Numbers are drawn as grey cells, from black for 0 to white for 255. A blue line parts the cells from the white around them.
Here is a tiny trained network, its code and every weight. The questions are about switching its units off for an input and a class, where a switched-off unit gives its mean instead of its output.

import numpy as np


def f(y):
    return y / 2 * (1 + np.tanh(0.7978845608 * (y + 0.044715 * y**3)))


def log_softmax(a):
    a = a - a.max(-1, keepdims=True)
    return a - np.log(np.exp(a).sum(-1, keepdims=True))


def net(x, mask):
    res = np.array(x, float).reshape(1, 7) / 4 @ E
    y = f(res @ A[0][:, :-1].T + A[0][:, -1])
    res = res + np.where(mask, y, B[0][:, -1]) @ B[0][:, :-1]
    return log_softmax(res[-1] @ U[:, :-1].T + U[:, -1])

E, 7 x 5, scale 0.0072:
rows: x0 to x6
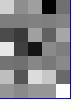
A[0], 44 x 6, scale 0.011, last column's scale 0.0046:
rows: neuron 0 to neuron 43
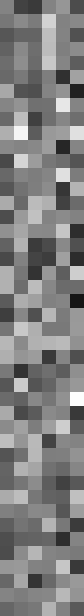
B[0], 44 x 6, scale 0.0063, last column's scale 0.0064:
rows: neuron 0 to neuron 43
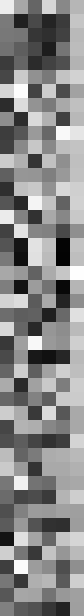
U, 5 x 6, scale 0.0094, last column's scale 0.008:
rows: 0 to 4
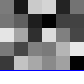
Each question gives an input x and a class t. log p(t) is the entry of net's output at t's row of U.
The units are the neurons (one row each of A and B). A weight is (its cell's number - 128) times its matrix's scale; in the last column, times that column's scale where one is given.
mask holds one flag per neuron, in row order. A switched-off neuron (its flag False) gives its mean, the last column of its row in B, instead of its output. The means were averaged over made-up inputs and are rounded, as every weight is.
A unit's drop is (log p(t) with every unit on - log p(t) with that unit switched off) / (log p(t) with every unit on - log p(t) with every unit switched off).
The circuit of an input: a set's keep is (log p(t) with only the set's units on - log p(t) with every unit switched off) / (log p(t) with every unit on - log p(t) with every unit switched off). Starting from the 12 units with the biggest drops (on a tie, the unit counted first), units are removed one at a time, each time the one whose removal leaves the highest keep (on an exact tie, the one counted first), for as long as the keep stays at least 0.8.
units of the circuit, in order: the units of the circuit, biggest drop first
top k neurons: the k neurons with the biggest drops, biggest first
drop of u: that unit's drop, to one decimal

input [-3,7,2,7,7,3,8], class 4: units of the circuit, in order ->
(neuron 24; neuron 7; neuron 40)
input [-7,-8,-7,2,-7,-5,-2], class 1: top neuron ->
(neuron 22)
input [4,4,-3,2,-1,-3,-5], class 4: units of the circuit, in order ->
(neuron 38; neuron 5; neuron 1)
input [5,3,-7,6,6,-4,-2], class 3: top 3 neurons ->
(neuron 9; neuron 35; neuron 11)
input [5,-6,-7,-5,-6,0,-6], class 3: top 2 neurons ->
(neuron 35; neuron 23)
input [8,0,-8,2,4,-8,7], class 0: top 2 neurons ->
(neuron 17; neuron 8)
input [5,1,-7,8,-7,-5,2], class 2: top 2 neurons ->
(neuron 6; neuron 19)
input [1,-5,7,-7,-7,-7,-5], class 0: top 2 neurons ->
(neuron 18; neuron 17)
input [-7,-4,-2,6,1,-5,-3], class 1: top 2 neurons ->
(neuron 22; neuron 2)
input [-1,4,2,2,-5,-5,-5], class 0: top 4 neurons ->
(neuron 17; neuron 18; neuron 41; neuron 8)
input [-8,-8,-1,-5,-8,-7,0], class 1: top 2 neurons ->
(neuron 22; neuron 3)
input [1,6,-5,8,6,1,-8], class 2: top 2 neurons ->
(neuron 29; neuron 19)
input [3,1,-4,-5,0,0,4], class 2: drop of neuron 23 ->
0.2
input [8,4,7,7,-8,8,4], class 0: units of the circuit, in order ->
(neuron 20)
